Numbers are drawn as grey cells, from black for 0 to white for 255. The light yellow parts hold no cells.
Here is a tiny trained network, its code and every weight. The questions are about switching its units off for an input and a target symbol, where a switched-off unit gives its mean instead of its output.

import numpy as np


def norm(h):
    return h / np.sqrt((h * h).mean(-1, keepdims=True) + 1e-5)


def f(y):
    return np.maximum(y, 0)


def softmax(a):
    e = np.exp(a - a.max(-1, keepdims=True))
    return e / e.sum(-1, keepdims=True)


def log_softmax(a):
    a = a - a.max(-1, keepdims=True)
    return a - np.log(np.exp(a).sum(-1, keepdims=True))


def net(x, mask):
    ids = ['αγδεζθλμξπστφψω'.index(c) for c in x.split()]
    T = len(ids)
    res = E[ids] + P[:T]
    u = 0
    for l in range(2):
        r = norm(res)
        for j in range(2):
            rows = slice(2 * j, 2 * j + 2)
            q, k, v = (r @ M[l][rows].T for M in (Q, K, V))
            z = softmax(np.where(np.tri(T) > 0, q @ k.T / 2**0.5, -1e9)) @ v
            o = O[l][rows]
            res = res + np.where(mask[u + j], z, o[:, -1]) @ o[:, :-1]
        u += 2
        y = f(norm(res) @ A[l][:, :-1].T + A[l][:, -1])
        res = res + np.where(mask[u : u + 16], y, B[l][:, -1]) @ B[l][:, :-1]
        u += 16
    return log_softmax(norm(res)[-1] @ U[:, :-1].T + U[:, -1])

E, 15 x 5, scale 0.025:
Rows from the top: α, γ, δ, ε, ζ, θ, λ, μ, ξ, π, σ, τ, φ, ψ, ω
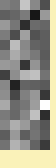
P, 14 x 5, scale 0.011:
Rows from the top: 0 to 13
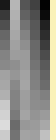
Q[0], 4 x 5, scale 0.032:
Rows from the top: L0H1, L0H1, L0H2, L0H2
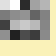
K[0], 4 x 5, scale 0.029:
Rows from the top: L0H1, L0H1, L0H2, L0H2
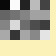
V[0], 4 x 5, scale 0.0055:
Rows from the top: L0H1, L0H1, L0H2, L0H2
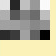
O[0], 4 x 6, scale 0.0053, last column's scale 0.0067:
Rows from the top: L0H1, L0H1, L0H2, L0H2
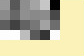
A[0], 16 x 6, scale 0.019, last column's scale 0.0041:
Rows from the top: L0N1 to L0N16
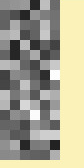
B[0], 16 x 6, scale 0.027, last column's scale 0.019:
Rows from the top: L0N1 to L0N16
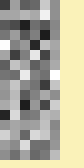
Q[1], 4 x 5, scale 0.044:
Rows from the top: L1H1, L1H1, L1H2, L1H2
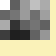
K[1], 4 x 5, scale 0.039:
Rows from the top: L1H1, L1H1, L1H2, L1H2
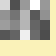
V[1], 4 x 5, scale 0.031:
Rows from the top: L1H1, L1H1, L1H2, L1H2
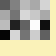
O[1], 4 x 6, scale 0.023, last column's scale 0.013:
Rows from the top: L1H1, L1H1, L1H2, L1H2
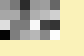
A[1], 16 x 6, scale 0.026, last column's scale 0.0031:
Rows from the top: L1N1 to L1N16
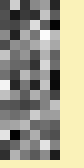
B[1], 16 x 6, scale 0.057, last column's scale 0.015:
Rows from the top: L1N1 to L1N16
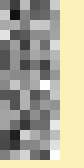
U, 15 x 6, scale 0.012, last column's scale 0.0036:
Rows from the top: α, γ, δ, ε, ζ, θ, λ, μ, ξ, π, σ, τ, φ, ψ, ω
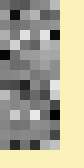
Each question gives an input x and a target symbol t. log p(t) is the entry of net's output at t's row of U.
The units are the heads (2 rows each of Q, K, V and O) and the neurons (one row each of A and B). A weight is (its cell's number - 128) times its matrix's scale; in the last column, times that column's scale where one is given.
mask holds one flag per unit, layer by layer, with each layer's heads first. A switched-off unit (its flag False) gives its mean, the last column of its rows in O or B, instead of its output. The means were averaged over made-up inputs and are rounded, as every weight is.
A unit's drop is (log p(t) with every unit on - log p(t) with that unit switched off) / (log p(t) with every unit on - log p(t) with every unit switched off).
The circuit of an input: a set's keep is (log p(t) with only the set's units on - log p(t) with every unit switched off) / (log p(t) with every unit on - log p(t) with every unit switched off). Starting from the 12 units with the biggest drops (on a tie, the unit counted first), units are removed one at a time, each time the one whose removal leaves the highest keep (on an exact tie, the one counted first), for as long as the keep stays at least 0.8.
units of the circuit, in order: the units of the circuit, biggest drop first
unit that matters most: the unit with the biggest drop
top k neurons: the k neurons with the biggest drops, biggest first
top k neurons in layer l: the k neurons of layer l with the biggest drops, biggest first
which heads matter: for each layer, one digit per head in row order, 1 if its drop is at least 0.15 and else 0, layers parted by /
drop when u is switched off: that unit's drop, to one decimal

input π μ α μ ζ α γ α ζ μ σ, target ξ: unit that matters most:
L0H2
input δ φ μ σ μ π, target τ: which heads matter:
01 / 00
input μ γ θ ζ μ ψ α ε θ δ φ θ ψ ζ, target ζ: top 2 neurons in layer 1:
(L1N9 L1N7)
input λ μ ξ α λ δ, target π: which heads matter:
00 / 01
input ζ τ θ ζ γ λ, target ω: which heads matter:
00 / 01
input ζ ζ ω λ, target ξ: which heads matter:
01 / 11
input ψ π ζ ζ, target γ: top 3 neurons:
(L0N12 L1N14 L1N16)
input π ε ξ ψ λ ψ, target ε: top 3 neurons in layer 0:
(L0N5 L0N12 L0N6)
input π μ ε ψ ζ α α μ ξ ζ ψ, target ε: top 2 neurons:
(L0N5 L1N9)
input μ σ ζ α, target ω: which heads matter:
01 / 10
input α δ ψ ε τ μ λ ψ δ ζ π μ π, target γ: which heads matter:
00 / 01
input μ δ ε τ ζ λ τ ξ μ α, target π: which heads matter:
00 / 00
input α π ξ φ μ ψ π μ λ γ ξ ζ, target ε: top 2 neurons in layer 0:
(L0N11 L0N5)
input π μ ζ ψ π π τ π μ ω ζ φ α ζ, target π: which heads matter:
00 / 01
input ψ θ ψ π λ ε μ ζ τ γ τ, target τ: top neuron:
(L0N11)
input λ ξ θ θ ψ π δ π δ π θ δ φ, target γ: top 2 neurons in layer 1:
(L1N14 L1N16)
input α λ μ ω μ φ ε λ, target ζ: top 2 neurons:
(L0N5 L1N9)
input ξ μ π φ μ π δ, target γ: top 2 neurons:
(L0N11 L1N14)
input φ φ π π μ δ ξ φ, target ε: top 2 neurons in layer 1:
(L1N9 L1N14)
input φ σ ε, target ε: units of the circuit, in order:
(L0N5)
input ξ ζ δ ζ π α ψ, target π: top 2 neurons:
(L0N6 L1N13)
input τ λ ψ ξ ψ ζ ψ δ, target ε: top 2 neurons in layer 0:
(L0N5 L0N12)
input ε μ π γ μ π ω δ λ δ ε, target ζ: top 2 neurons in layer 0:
(L0N5 L0N11)
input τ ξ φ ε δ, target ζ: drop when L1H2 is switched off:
0.7
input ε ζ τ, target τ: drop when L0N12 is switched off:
0.3
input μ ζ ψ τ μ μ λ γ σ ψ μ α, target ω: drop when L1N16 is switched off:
0.2
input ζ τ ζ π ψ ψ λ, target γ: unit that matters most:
L1H2
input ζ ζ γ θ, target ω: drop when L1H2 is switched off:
0.7
